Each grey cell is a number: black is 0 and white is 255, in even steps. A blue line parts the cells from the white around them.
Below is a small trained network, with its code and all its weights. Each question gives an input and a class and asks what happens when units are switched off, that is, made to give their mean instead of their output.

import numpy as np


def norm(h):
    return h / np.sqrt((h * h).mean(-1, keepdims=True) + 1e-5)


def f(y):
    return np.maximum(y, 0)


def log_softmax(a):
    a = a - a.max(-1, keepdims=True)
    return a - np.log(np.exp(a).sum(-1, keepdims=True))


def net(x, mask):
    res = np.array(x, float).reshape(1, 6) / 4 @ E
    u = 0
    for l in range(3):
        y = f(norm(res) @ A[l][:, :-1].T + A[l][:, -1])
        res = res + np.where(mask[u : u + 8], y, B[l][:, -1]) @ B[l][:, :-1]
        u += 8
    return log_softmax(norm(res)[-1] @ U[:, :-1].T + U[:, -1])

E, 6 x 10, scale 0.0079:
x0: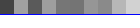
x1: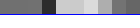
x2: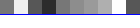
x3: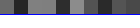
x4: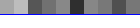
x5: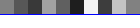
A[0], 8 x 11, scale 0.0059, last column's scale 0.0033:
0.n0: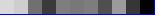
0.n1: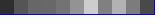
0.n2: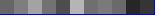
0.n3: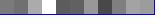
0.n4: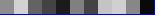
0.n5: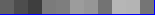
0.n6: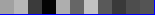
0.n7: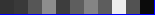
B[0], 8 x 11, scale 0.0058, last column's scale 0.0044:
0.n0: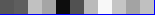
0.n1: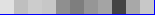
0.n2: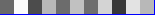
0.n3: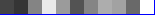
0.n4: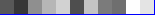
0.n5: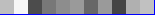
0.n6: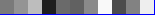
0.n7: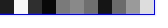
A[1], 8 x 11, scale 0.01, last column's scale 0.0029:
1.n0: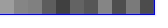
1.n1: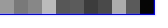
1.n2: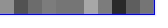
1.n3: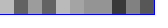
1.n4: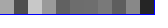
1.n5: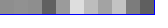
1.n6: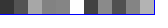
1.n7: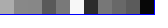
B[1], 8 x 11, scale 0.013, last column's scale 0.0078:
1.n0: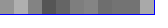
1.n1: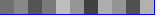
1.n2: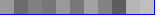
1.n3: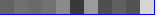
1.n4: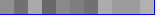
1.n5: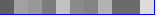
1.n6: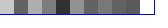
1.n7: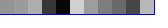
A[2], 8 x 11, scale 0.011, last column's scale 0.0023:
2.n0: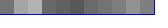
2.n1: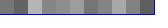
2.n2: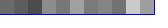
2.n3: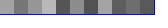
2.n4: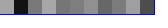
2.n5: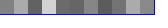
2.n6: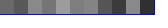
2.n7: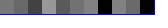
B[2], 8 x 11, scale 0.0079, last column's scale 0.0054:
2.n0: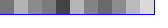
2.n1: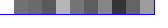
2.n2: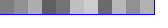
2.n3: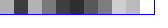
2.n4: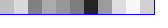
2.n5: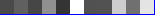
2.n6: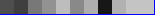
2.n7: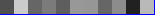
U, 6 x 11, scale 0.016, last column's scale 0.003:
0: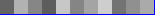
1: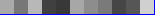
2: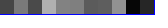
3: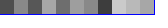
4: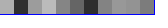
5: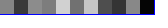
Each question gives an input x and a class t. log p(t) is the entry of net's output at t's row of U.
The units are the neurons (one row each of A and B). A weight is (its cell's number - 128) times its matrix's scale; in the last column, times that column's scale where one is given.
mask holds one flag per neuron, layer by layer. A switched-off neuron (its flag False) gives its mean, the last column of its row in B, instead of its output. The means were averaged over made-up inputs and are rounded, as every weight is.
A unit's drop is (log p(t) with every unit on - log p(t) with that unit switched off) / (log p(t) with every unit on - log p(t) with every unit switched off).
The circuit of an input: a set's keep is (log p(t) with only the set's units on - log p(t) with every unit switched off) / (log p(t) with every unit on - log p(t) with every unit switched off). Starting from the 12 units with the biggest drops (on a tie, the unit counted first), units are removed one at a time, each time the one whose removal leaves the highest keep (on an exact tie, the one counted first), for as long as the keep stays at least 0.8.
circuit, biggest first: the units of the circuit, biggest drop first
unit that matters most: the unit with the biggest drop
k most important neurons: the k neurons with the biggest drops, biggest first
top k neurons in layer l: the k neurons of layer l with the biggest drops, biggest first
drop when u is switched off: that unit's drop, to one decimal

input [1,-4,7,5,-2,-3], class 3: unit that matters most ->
0.n4
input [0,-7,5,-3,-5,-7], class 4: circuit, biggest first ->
[0.n4; 2.n3]
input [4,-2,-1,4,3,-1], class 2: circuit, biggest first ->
[0.n6; 1.n1; 0.n4]
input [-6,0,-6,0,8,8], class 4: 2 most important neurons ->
[2.n4; 0.n3]
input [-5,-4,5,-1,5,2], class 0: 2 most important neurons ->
[1.n6; 0.n6]
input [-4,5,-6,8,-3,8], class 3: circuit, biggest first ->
[2.n4; 2.n6]
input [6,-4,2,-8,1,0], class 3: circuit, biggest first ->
[2.n5; 0.n6]
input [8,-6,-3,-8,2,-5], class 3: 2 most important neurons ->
[1.n6; 2.n5]
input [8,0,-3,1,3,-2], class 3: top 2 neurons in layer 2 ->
[2.n5; 2.n2]
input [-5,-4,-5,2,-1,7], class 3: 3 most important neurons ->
[1.n6; 0.n7; 1.n5]
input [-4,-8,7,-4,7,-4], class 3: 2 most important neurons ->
[1.n5; 0.n4]
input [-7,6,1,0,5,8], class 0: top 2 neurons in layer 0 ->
[0.n6; 0.n0]
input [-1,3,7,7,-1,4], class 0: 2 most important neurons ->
[1.n6; 1.n7]
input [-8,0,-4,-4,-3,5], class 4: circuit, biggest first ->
[2.n4]
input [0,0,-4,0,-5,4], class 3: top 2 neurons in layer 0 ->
[0.n7; 0.n5]
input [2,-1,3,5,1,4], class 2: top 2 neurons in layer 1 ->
[1.n2; 1.n4]
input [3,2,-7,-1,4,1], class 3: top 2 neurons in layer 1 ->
[1.n6; 1.n5]
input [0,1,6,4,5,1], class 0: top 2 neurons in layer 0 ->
[0.n4; 0.n6]
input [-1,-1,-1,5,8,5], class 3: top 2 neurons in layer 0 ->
[0.n6; 0.n3]
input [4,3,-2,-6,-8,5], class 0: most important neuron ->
[1.n5]
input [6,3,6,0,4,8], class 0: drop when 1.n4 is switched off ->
-0.1
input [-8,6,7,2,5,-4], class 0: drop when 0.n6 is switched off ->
0.1
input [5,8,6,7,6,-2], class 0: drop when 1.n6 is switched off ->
0.1
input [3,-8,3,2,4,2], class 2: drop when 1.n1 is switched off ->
0.5
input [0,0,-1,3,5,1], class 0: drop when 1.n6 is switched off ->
0.4
